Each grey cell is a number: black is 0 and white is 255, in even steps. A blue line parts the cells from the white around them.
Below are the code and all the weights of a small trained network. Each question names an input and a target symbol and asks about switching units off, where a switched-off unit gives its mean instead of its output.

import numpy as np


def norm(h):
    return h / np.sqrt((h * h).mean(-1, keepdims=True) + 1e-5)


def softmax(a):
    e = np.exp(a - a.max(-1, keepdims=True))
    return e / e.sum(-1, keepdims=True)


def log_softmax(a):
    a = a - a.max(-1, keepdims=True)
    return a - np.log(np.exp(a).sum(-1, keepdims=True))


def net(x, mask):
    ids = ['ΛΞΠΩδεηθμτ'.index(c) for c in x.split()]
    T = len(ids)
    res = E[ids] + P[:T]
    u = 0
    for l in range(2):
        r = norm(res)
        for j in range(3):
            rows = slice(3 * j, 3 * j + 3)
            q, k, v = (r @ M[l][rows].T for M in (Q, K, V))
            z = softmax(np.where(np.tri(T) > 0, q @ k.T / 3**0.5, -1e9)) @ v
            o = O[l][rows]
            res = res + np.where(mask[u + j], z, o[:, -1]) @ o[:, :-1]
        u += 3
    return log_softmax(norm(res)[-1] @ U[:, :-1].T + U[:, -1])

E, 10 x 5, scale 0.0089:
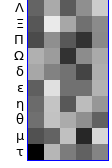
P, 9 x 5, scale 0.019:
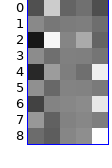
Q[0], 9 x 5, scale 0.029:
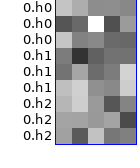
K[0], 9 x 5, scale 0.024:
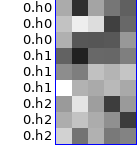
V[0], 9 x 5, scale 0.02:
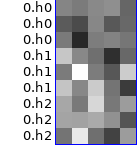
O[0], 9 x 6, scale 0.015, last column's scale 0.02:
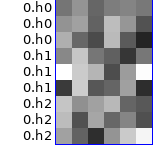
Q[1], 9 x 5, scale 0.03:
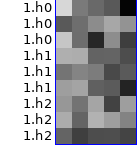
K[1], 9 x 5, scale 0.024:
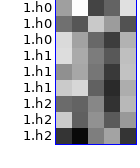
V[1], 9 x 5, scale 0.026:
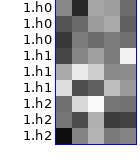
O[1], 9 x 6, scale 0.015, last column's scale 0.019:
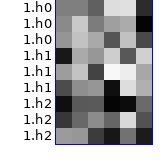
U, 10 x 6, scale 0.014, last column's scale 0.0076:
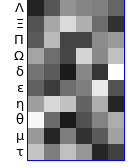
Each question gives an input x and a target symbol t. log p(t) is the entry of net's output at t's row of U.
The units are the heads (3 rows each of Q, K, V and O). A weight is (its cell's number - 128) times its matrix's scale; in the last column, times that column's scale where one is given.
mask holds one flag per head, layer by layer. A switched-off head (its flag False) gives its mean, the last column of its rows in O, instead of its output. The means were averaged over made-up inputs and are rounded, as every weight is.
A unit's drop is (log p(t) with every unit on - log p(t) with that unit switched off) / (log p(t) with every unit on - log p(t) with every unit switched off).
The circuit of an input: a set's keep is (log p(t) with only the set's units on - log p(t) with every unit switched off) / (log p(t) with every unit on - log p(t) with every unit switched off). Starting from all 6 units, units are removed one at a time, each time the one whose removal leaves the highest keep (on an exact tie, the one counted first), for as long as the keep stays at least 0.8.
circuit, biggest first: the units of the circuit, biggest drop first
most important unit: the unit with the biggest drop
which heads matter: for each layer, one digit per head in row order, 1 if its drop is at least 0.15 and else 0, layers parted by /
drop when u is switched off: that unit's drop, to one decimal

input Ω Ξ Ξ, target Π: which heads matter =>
010 / 011
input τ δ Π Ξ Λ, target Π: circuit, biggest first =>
0.h1, 1.h2
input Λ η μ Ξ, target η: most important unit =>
0.h2
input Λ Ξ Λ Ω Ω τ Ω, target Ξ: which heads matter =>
011 / 110
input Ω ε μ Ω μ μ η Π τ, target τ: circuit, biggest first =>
0.h1, 1.h1, 0.h2
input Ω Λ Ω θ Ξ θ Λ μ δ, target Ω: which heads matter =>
011 / 010
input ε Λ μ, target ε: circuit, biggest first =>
0.h1, 1.h0, 1.h1
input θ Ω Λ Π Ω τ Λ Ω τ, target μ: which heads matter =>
110 / 010
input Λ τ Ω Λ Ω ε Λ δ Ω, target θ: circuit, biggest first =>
1.h1, 0.h2, 0.h0, 0.h1
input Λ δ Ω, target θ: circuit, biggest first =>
1.h1, 0.h1, 0.h0
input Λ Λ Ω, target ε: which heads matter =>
010 / 000
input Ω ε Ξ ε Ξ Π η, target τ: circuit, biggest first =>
1.h1, 0.h1, 0.h2
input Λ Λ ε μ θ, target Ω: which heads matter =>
001 / 010
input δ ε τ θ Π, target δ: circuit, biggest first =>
0.h1, 1.h1
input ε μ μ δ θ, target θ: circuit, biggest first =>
1.h1, 0.h0, 0.h1
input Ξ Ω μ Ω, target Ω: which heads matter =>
010 / 001
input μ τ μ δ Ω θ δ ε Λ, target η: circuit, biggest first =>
0.h1, 1.h0
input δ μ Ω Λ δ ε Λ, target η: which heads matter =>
011 / 010
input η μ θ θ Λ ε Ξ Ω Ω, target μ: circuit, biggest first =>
1.h1, 0.h1
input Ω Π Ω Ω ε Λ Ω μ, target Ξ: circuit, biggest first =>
0.h2, 0.h1
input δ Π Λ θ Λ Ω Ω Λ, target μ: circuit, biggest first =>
0.h0, 0.h1, 1.h1
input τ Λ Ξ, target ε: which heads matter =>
010 / 100
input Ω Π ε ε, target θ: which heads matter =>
010 / 000
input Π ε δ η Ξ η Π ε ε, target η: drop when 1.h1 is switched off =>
-0.1
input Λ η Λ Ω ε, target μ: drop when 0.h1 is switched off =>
0.2
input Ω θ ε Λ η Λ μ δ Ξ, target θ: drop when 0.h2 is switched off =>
0.8
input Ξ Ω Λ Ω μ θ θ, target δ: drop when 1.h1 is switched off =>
0.1
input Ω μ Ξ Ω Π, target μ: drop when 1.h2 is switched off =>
0.0
